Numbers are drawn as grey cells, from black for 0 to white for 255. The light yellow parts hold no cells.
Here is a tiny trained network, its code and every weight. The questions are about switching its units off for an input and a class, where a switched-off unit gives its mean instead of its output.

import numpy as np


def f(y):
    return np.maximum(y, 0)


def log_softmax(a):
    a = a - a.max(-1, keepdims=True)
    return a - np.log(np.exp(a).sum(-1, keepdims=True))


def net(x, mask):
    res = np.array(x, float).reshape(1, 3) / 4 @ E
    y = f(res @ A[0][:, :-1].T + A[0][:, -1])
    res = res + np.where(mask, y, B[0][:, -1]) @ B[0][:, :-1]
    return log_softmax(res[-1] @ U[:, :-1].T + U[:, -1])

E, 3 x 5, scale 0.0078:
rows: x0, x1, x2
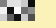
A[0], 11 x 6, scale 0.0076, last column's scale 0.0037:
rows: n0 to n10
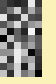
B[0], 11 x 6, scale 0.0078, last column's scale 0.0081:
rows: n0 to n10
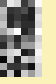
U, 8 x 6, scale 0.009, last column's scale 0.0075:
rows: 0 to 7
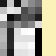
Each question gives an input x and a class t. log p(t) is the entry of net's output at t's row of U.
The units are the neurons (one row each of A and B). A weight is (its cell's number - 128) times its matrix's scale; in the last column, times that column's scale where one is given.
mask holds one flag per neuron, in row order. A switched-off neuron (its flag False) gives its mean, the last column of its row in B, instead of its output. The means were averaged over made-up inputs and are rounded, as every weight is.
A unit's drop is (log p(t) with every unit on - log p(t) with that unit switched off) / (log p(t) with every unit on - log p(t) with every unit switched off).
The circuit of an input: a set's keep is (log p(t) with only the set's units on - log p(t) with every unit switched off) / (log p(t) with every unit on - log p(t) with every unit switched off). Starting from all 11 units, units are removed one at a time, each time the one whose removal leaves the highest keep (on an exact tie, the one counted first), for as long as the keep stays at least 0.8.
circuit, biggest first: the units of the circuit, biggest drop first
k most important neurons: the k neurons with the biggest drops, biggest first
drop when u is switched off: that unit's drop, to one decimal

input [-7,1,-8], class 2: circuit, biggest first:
(n9)
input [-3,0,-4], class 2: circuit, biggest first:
(n9 n1)
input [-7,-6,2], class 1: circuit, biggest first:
(n0 n8)
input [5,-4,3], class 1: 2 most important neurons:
(n8 n10)
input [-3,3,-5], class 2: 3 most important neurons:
(n9 n1 n3)
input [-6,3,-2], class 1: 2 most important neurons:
(n4 n0)
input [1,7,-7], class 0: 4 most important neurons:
(n8 n10 n6 n2)
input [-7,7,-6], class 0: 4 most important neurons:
(n8 n10 n6 n7)
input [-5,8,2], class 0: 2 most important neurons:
(n8 n10)
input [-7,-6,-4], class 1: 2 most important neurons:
(n0 n8)
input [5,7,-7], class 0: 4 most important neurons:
(n8 n10 n6 n2)
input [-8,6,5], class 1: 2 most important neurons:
(n4 n0)
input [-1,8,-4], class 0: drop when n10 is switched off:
0.1
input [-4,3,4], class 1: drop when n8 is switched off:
0.0
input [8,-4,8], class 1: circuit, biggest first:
(n7)
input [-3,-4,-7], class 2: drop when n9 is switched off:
0.1
